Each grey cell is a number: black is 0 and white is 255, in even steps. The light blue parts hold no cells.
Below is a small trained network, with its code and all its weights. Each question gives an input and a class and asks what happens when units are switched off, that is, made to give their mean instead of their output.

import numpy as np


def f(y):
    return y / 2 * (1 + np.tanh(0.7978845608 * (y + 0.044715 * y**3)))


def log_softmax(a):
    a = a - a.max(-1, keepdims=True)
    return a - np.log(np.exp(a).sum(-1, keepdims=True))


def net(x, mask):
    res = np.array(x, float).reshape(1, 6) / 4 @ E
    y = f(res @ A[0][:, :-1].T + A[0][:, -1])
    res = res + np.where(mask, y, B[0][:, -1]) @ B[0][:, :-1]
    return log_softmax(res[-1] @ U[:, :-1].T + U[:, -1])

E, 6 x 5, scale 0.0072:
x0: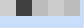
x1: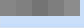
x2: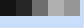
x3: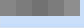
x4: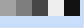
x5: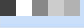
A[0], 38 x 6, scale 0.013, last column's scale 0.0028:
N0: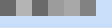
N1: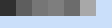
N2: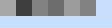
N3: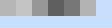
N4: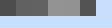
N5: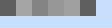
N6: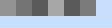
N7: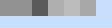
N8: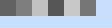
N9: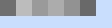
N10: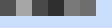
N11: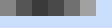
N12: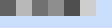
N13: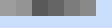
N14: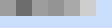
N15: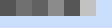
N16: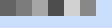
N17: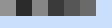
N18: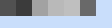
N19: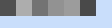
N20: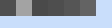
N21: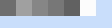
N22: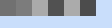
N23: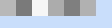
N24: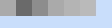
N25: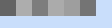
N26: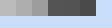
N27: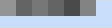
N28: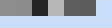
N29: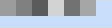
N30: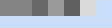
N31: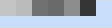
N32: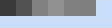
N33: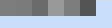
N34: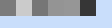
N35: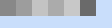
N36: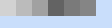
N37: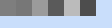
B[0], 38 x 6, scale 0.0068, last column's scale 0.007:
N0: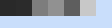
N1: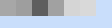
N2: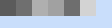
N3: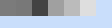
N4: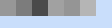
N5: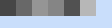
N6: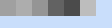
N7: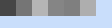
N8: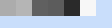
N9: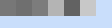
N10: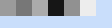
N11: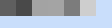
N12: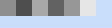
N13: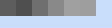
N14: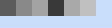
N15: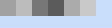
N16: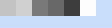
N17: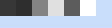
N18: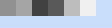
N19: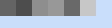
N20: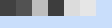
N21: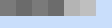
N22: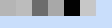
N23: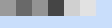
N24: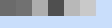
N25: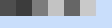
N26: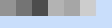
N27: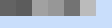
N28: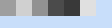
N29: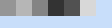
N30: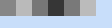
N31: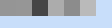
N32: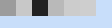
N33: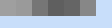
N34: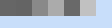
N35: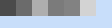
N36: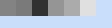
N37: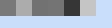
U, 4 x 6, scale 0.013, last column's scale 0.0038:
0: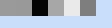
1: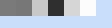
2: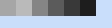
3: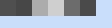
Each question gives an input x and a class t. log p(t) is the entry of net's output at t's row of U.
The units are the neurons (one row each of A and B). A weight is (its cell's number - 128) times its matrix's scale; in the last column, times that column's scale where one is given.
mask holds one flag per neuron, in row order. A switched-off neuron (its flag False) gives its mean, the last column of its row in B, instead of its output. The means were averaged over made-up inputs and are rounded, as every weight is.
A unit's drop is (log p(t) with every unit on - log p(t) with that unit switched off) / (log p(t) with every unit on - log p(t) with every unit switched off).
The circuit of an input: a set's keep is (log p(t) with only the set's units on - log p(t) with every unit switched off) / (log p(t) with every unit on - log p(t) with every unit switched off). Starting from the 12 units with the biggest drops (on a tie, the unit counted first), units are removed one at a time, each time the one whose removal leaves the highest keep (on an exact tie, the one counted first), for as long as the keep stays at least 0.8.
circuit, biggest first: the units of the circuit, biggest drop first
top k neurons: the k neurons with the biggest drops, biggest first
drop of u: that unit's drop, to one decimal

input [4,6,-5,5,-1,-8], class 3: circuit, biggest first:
[N17]
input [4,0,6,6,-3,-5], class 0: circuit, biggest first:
[N18 N32]
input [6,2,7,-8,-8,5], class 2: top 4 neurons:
[N8 N16 N22 N37]
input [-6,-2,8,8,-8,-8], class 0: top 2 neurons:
[N32 N1]
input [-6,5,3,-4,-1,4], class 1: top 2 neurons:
[N10 N20]
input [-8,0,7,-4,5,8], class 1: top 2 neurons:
[N20 N12]
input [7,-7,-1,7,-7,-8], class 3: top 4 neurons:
[N17 N2 N22 N10]
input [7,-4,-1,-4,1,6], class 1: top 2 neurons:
[N23 N17]
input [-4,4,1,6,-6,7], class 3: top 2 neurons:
[N0 N25]
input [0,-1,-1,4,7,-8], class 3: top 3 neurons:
[N17 N11 N27]
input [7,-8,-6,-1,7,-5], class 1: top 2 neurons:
[N23 N24]
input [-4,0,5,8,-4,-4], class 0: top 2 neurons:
[N32 N1]
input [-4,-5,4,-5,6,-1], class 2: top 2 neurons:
[N28 N6]
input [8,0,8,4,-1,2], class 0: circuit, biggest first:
[N18]
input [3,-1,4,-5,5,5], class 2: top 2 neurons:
[N29 N28]
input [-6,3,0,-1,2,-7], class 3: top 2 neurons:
[N17 N11]
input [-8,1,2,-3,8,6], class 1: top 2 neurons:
[N20 N12]
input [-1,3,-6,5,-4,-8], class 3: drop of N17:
0.3
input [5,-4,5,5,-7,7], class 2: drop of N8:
0.5
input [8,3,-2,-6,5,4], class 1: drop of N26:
0.0
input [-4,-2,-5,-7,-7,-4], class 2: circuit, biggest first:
[N22]
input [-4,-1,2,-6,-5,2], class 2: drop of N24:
0.1
